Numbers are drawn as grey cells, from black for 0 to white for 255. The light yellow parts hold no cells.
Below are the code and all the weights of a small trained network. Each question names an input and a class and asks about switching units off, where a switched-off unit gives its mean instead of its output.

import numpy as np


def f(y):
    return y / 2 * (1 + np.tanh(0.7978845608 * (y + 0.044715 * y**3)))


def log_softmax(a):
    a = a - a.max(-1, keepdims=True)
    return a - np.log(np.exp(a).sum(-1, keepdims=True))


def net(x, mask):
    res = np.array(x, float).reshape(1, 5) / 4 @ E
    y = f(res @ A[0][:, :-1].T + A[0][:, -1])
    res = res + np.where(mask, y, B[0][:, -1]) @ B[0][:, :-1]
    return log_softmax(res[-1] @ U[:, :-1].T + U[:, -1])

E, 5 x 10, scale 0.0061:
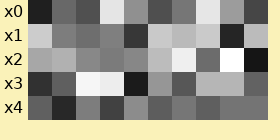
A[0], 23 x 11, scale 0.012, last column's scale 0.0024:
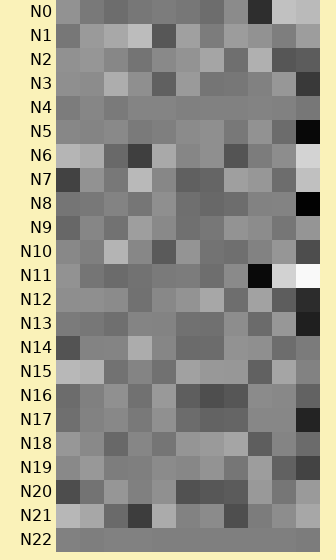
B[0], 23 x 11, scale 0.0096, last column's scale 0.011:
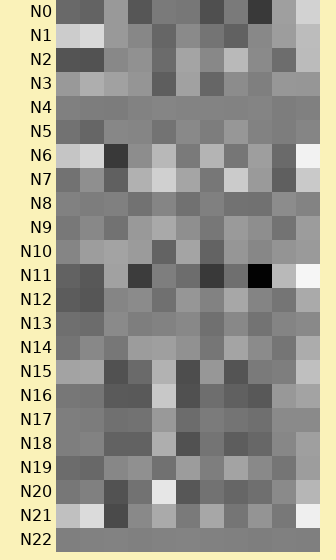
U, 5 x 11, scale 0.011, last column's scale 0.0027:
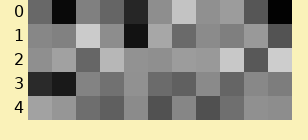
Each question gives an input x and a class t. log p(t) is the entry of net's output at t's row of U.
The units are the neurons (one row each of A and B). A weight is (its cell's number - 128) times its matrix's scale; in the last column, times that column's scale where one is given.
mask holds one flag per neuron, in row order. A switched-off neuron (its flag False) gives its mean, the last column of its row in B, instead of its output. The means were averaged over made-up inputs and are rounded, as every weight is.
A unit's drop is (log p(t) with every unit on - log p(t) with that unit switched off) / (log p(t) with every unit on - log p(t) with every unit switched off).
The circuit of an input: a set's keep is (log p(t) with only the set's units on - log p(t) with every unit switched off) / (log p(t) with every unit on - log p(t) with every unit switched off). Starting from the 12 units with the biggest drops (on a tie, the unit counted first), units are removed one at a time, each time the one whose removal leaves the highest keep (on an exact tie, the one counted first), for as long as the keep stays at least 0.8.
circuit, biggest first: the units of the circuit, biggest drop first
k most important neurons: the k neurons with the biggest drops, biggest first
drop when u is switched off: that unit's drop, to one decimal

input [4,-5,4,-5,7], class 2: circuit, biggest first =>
[N11]
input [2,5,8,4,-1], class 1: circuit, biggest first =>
[N6 N21]
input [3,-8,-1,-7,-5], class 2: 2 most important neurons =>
[N11 N0]
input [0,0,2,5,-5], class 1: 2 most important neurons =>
[N6 N21]
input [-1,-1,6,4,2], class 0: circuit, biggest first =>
[N6 N21 N2 N11]
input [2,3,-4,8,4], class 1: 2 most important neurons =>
[N1 N6]
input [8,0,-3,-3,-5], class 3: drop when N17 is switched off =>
0.0
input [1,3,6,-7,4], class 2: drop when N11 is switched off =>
0.1
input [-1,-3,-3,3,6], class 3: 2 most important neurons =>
[N6 N21]
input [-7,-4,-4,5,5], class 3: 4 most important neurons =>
[N6 N21 N1 N15]
